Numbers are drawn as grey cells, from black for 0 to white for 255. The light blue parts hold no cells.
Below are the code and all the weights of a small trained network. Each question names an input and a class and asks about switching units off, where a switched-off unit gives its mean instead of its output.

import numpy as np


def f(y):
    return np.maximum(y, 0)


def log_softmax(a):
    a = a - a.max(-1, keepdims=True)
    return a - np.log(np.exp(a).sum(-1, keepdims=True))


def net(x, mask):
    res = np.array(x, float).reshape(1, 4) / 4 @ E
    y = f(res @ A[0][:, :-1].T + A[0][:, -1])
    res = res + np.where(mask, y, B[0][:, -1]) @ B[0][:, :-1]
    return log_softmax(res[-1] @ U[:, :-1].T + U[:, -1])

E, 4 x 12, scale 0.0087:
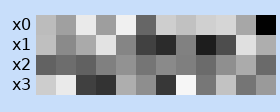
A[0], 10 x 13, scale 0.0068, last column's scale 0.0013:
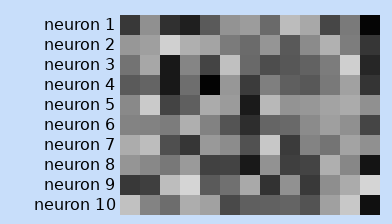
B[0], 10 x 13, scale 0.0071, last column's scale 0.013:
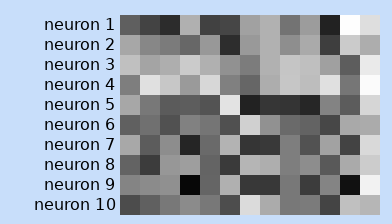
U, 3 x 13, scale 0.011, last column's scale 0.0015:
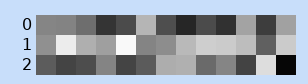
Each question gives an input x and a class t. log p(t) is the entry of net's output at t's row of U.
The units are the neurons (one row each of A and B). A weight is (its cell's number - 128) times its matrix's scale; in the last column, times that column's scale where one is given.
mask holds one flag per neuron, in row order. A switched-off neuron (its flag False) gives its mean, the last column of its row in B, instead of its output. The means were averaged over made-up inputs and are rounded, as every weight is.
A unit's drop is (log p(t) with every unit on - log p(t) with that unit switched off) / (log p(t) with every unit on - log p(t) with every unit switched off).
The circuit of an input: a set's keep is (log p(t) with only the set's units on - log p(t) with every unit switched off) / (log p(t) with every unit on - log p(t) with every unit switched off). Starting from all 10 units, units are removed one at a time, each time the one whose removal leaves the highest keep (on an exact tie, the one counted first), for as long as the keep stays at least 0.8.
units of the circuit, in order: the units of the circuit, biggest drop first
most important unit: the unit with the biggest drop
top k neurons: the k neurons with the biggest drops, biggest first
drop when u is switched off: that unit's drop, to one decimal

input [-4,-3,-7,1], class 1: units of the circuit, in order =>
neuron 4; neuron 3
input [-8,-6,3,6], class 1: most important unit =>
neuron 4
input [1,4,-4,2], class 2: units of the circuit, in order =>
neuron 9; neuron 4
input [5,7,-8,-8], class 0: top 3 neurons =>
neuron 9; neuron 1; neuron 4
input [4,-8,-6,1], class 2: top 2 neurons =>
neuron 1; neuron 4
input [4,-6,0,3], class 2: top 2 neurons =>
neuron 4; neuron 1
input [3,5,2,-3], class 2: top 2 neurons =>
neuron 4; neuron 3
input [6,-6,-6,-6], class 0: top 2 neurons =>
neuron 4; neuron 3
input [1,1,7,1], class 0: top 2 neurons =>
neuron 4; neuron 3
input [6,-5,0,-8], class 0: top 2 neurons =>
neuron 4; neuron 9
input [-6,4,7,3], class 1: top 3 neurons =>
neuron 4; neuron 3; neuron 1
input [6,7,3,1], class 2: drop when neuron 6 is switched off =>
0.1
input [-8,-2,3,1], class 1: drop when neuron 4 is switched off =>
0.4
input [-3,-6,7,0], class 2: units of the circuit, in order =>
neuron 1
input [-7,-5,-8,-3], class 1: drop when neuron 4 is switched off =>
0.5
